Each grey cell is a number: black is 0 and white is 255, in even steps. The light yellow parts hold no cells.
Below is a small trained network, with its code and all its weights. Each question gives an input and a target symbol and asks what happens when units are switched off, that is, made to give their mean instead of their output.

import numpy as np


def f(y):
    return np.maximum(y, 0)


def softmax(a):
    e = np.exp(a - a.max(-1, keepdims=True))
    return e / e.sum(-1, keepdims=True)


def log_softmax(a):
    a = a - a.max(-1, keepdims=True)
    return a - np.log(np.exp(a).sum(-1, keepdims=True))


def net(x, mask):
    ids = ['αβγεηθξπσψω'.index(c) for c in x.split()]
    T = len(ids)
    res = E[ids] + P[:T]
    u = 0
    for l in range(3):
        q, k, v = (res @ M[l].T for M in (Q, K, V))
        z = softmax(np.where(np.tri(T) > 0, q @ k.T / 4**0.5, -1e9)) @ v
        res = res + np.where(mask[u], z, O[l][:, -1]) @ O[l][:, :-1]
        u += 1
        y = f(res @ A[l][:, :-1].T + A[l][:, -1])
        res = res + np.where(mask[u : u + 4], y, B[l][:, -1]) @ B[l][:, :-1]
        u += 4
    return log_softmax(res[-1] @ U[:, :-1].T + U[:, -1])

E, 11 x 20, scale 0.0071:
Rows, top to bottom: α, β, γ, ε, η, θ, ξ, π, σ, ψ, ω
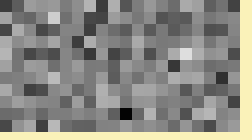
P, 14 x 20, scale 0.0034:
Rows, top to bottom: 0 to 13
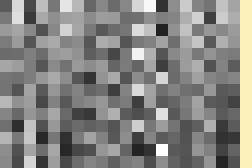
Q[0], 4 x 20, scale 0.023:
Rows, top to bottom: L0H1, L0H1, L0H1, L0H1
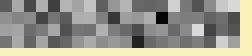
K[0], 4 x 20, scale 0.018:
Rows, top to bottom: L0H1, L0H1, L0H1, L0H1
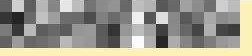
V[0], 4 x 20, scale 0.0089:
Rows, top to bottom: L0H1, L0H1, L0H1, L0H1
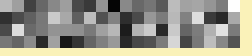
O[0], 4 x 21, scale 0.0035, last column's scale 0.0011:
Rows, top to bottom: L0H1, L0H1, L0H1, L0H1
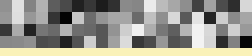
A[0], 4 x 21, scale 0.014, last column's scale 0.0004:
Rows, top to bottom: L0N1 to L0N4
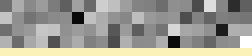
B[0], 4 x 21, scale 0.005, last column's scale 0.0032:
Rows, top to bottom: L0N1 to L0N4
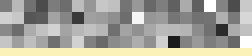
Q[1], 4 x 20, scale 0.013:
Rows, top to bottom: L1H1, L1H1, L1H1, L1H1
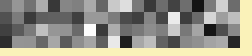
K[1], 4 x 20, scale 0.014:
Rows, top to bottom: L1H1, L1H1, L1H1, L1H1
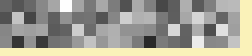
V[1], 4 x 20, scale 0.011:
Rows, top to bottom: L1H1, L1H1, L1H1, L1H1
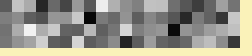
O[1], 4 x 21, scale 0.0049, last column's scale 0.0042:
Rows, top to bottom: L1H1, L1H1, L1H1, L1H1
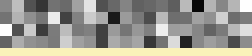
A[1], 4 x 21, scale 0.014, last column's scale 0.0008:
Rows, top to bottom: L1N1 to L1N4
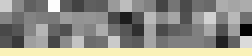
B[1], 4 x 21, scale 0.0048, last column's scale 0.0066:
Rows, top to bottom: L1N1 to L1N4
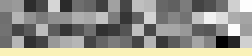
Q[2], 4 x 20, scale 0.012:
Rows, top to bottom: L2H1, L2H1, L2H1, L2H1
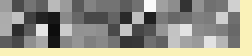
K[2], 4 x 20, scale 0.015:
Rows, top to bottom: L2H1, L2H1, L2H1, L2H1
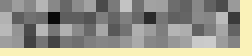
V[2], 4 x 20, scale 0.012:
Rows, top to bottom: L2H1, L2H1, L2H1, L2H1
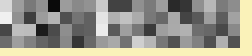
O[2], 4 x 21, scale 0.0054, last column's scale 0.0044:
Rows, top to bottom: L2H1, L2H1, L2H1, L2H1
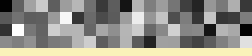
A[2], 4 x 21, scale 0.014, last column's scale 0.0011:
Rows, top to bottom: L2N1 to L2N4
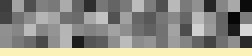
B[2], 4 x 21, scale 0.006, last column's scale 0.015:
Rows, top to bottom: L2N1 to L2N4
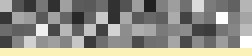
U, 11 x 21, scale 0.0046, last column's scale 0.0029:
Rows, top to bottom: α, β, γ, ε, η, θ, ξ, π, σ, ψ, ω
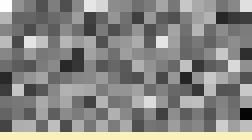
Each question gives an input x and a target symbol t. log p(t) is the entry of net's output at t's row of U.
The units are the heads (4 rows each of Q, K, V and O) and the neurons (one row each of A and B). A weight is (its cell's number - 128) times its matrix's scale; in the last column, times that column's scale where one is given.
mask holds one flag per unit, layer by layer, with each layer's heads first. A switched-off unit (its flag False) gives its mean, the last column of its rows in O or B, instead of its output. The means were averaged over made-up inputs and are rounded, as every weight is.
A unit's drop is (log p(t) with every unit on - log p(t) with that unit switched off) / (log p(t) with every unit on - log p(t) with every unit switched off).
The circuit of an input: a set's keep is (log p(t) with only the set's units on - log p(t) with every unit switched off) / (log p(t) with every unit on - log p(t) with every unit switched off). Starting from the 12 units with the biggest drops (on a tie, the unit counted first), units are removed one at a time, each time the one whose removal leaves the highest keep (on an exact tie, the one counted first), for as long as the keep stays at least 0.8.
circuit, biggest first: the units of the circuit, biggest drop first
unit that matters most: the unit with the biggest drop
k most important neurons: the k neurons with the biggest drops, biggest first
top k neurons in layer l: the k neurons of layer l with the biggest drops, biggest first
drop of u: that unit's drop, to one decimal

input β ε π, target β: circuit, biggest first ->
[L2H1, L1N1, L1H1]
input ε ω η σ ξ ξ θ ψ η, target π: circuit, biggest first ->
[L0H1, L1H1, L2H1]
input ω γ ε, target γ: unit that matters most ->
L2N1
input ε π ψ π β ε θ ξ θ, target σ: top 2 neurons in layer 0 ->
[L0N3, L0N4]
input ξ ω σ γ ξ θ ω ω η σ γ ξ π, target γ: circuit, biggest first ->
[L2H1, L2N1, L1N1, L0N2]
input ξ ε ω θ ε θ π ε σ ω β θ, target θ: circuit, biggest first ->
[L1H1, L0H1, L1N3, L0N2]
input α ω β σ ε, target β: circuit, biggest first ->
[L0H1, L2H1, L1N1, L1H1]
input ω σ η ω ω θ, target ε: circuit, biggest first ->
[L0H1, L0N4, L1H1]
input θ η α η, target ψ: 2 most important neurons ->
[L2N3, L1N4]
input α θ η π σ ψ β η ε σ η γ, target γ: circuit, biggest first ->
[L2H1, L2N1, L1N1]
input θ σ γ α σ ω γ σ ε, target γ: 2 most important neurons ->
[L2N1, L1N1]
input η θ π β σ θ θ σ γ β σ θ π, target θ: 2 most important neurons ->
[L0N2, L1N1]
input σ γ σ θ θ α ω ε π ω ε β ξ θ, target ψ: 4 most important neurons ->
[L2N3, L1N4, L0N4, L1N1]
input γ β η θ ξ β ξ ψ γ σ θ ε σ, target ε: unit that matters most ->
L1H1
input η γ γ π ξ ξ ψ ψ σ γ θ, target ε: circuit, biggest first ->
[L0H1, L1H1, L0N4]
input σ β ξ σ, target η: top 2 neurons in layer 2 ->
[L2N2, L2N3]
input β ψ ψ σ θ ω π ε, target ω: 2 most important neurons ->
[L2N4, L0N2]
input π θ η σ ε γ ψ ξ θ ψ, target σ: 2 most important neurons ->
[L0N3, L1N2]
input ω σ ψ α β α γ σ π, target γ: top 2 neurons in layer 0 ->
[L0N2, L0N1]
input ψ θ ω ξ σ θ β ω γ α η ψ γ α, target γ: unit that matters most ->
L1N3
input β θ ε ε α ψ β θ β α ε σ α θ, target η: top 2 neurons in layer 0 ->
[L0N4, L0N1]
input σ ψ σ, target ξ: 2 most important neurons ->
[L1N1, L1N2]
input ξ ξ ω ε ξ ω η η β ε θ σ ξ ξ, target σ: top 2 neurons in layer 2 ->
[L2N3, L2N2]
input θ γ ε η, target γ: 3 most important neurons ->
[L2N1, L1N1, L0N4]
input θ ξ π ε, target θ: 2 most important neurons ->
[L0N2, L0N4]
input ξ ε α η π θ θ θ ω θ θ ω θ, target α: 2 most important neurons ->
[L0N4, L2N4]
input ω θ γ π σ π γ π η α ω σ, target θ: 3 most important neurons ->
[L1N3, L0N1, L0N2]
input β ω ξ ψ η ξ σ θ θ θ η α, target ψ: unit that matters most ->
L2N3
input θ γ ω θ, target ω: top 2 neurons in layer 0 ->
[L0N4, L0N2]
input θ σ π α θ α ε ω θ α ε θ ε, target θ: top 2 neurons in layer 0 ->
[L0N2, L0N4]
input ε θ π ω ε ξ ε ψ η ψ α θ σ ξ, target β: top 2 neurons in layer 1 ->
[L1N4, L1N3]
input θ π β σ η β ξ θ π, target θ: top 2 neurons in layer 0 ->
[L0N2, L0N4]
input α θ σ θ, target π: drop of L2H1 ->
0.1
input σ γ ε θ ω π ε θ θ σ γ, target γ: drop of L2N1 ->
1.0
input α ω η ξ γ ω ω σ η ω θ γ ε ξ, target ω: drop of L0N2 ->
0.1
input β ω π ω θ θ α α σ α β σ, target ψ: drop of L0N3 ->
0.0
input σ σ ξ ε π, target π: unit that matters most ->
L1N2
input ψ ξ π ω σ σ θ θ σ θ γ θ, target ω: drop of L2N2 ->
0.1
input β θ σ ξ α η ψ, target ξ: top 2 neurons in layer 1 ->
[L1N2, L1N1]
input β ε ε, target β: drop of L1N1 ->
0.2
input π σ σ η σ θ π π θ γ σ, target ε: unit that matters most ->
L0H1
